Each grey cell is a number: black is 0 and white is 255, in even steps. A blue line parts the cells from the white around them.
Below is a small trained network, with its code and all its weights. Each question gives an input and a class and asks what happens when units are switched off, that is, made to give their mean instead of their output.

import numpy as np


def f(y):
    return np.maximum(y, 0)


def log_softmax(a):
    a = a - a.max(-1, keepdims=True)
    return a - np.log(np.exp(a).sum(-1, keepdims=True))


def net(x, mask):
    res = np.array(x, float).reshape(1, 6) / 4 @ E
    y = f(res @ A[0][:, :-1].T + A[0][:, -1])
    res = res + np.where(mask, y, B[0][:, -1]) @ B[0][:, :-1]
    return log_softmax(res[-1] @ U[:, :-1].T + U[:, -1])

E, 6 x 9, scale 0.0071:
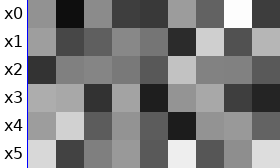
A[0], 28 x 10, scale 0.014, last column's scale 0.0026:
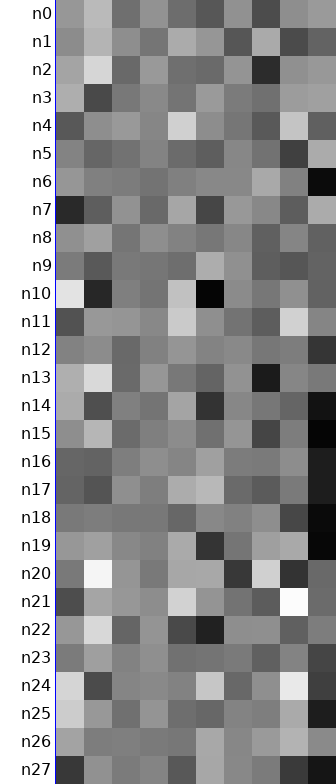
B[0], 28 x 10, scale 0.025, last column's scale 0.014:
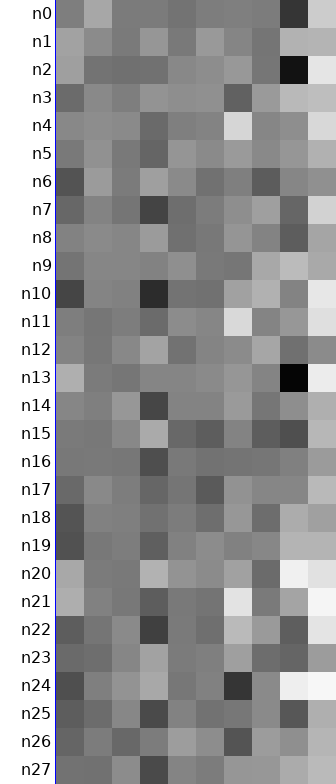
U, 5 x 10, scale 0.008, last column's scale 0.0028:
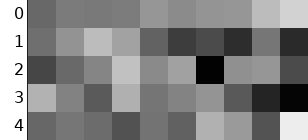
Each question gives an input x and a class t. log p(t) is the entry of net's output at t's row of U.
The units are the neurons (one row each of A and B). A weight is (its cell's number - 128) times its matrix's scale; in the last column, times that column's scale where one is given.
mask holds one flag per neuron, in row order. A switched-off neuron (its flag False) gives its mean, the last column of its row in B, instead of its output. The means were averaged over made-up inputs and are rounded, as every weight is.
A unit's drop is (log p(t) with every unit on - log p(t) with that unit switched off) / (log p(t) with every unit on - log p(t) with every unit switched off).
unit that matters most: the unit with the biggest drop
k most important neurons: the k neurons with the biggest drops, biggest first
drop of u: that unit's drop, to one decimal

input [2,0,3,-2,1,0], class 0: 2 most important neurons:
n13; n2
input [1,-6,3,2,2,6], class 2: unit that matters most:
n21
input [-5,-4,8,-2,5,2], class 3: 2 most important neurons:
n10; n24
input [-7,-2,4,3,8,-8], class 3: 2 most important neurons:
n13; n2
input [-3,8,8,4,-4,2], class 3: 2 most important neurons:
n10; n22
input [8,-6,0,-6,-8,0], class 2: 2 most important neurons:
n21; n24
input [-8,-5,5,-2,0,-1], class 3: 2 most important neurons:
n10; n22
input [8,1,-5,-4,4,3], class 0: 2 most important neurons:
n10; n14
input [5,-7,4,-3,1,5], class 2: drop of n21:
0.2
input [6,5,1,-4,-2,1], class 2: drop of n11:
0.1
